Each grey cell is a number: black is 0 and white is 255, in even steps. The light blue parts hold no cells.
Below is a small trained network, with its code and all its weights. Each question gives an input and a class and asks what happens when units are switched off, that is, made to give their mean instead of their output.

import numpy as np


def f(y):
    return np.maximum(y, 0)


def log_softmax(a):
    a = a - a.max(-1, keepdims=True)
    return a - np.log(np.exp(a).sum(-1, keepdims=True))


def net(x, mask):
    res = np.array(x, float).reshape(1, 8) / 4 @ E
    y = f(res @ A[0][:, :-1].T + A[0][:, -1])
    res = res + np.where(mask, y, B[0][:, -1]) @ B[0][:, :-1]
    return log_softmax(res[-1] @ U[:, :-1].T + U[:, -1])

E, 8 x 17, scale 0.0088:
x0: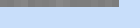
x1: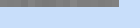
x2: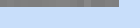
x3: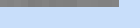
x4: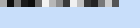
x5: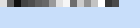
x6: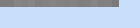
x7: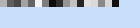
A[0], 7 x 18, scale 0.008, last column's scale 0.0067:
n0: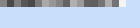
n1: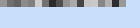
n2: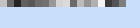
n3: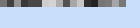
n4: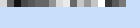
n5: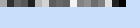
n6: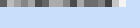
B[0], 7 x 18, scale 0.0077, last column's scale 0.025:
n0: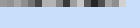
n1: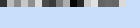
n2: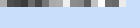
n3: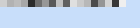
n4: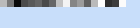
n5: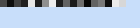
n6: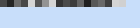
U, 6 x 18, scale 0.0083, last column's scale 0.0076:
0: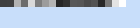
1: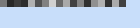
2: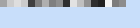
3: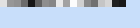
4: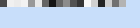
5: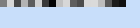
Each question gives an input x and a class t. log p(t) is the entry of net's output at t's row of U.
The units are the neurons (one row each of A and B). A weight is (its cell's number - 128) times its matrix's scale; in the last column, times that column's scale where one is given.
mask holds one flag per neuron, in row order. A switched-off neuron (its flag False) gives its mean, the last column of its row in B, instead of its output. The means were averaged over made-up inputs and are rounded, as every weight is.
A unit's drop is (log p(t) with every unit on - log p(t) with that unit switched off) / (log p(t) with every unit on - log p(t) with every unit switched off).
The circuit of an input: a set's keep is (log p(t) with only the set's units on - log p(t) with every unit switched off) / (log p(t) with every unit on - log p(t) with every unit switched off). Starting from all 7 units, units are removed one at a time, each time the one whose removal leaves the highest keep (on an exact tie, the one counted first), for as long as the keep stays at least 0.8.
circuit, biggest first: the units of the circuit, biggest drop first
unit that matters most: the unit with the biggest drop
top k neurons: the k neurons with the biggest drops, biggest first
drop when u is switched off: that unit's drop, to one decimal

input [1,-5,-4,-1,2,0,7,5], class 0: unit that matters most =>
n4
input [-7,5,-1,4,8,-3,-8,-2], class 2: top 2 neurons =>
n3; n4
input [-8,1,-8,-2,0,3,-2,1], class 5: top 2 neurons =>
n5; n6
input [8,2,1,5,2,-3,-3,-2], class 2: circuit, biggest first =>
n4; n5
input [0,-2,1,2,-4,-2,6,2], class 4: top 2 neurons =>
n4; n2
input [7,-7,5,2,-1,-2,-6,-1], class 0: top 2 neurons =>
n4; n2
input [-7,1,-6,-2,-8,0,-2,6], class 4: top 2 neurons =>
n4; n2
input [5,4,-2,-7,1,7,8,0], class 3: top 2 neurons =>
n5; n6
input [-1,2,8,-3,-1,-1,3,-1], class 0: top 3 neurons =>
n4; n2; n3
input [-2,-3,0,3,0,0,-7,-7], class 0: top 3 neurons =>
n6; n4; n2
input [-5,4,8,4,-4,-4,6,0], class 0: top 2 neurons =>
n4; n3
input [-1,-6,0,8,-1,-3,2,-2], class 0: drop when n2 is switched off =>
0.2
